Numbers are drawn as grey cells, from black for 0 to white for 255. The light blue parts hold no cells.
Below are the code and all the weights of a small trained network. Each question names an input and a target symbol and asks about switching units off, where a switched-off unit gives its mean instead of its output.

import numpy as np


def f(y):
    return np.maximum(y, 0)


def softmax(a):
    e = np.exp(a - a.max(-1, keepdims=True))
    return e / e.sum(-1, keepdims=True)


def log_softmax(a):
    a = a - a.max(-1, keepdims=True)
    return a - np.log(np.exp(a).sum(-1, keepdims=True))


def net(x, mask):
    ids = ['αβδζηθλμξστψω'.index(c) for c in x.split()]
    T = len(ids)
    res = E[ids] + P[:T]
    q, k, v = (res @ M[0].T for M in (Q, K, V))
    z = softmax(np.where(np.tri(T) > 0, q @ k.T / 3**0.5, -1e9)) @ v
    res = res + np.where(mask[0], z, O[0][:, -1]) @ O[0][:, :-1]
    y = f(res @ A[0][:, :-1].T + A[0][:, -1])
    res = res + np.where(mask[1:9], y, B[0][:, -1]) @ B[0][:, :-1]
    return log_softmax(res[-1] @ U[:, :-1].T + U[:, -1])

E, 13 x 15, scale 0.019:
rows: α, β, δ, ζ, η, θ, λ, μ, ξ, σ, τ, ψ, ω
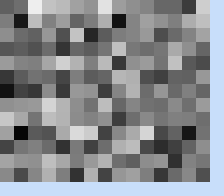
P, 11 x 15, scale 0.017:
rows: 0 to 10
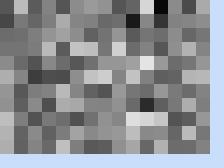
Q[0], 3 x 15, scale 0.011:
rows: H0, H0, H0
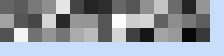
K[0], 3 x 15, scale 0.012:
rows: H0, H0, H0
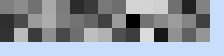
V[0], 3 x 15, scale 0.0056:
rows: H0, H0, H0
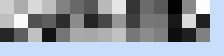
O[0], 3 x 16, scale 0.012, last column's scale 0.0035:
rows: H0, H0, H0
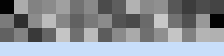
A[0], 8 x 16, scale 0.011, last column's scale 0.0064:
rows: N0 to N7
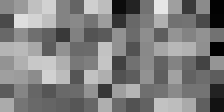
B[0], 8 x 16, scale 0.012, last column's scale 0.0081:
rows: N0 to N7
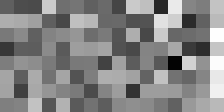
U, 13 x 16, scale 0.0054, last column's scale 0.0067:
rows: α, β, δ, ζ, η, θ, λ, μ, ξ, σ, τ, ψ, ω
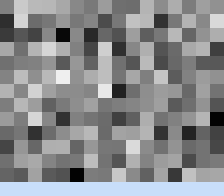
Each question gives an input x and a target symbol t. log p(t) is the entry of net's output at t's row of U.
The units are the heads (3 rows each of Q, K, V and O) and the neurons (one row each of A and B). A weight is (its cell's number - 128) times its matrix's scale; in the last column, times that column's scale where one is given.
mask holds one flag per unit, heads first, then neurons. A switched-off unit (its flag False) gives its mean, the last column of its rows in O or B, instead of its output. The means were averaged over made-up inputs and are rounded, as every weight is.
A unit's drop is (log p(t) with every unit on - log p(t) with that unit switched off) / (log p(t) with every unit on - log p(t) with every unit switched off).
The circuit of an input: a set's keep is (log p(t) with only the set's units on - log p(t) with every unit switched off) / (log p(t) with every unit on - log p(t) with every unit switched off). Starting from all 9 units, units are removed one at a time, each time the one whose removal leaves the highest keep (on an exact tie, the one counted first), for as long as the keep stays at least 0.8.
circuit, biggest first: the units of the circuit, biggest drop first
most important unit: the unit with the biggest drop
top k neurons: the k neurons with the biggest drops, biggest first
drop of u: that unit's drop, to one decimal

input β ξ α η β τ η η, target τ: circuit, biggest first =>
H0; N0
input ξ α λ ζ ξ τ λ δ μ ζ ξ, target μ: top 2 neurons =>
N1; N4
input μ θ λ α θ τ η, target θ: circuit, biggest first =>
H0; N5
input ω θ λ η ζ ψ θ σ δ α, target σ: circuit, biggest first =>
H0; N3
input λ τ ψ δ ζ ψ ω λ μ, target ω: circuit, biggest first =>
N4; H0
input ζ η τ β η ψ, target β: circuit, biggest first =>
H0
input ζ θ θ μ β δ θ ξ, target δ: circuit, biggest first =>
N0; H0
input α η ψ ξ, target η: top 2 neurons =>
N3; N4
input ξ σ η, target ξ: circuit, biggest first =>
N4; H0; N1
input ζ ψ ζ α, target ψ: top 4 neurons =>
N1; N0; N5; N6
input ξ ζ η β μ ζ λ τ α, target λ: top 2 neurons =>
N3; N4
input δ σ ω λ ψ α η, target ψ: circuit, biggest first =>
H0; N1
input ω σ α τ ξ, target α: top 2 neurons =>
N6; N4
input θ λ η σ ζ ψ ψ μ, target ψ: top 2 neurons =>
N1; N0
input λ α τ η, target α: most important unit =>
N6
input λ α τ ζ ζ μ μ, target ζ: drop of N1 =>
0.1
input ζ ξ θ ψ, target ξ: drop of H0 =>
1.6
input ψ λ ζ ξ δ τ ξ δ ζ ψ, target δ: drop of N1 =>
0.3
